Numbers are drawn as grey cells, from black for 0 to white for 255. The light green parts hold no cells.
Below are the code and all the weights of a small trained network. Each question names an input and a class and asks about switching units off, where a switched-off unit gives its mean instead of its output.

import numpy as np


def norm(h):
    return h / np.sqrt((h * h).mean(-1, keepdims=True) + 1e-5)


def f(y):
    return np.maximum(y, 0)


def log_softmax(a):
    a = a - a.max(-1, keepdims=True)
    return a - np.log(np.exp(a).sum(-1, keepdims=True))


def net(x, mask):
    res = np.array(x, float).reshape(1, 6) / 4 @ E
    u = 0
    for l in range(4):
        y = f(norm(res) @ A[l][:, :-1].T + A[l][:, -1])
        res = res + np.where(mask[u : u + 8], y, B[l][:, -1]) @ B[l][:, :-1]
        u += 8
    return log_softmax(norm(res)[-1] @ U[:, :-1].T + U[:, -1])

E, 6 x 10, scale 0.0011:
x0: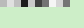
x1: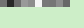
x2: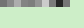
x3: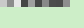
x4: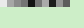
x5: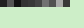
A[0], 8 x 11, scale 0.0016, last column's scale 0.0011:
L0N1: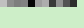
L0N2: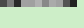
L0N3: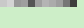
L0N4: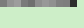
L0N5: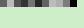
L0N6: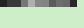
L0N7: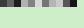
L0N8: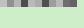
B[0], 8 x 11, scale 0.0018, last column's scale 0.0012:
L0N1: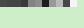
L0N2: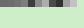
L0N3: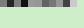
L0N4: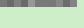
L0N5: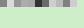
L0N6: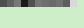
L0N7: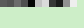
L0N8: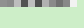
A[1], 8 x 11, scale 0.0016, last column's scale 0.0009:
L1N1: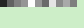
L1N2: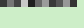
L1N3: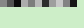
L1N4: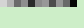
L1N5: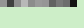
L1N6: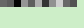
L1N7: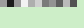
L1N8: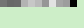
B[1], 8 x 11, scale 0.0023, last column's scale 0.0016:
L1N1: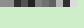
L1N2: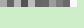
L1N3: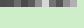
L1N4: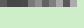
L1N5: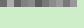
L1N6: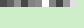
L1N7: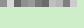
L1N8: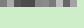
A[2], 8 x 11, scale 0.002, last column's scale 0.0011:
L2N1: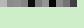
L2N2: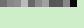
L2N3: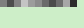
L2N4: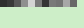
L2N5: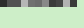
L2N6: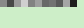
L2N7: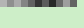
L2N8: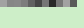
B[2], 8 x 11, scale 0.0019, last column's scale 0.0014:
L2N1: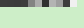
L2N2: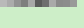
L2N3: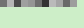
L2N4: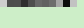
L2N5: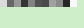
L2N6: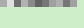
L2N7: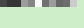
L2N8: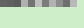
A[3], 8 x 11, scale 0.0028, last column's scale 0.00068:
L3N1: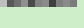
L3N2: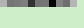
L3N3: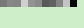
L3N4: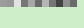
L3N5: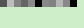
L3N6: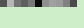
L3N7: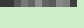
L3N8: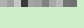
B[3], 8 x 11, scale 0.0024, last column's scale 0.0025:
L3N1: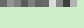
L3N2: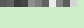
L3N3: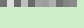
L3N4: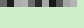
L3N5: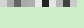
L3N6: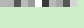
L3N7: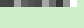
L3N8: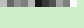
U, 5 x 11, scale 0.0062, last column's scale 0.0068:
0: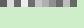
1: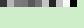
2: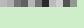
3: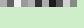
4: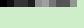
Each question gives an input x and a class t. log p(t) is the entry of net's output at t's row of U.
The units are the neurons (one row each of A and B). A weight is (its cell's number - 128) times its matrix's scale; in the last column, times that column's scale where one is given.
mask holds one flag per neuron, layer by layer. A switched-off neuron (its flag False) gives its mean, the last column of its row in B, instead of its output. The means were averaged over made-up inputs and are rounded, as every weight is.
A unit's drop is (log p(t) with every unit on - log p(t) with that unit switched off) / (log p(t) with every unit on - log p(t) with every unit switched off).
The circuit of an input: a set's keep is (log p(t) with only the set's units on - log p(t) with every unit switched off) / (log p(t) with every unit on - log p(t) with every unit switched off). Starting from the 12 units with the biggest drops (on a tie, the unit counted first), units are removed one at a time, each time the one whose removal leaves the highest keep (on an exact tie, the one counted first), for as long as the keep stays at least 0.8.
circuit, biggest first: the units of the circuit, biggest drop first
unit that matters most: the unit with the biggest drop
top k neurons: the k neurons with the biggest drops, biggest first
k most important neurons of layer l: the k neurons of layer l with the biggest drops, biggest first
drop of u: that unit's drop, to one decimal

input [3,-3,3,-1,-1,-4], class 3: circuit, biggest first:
L3N4, L2N1
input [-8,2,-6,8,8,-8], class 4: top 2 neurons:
L2N1, L2N7
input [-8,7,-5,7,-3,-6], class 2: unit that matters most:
L2N4
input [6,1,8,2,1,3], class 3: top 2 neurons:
L3N4, L1N1
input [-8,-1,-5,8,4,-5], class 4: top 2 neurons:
L2N7, L2N1
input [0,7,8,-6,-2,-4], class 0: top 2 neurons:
L1N7, L0N1
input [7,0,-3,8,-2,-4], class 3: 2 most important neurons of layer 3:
L3N4, L3N2
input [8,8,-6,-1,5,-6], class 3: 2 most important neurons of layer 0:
L0N8, L0N1
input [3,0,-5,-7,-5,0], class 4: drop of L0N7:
0.1
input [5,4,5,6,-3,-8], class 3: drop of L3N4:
0.3
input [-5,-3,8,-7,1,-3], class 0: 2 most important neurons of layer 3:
L3N7, L3N8
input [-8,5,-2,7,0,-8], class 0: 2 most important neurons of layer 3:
L3N3, L3N8
